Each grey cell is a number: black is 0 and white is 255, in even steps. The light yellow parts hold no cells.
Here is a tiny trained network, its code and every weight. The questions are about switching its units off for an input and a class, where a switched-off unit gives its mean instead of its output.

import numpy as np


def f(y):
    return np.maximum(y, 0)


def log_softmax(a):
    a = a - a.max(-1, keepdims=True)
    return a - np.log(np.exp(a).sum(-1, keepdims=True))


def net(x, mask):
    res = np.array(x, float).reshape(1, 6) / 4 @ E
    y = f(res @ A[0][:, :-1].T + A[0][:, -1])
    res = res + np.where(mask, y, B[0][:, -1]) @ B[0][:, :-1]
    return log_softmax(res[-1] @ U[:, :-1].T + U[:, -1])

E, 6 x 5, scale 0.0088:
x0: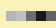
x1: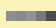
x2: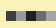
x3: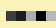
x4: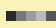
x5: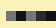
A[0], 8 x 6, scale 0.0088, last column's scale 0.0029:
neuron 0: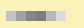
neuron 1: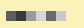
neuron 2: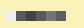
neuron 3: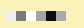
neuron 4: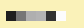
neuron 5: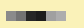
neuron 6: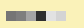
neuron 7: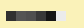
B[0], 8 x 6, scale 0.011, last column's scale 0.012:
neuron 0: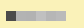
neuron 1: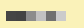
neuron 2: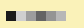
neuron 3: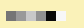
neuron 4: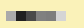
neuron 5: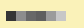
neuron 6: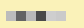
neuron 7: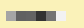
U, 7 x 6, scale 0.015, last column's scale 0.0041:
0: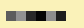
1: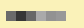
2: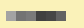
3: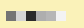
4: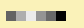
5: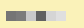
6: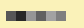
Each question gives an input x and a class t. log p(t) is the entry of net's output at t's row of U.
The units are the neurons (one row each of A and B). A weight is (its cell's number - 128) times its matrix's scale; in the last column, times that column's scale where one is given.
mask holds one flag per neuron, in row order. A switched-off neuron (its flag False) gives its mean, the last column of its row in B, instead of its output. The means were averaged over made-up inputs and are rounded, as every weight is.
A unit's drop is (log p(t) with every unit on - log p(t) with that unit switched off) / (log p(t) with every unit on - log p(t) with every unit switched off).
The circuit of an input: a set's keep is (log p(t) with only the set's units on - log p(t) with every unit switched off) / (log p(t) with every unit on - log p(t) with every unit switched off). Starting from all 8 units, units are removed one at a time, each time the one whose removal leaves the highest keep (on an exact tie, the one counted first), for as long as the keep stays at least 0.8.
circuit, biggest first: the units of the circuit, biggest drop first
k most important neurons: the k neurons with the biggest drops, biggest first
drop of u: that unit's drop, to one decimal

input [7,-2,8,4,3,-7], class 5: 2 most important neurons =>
neuron 6; neuron 7
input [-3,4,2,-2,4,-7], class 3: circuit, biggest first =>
neuron 3
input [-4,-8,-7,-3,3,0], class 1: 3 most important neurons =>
neuron 4; neuron 1; neuron 2
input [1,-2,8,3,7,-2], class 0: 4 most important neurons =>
neuron 1; neuron 3; neuron 0; neuron 7
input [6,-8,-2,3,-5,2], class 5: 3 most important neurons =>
neuron 6; neuron 0; neuron 4
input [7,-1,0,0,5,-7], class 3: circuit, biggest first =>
neuron 3; neuron 7
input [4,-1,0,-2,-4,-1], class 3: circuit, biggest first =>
neuron 3; neuron 7; neuron 6
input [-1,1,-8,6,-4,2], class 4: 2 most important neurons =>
neuron 3; neuron 4
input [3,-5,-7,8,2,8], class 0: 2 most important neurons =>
neuron 7; neuron 5
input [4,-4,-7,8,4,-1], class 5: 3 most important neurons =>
neuron 6; neuron 1; neuron 4
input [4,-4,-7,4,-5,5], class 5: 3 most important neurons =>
neuron 6; neuron 2; neuron 4
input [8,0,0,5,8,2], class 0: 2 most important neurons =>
neuron 3; neuron 7
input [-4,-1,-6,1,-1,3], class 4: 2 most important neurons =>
neuron 3; neuron 7
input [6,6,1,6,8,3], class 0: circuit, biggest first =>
neuron 7
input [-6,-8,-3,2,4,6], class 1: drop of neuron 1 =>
0.3
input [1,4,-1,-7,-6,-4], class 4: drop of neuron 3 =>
0.2
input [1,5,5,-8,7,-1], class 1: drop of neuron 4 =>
0.6
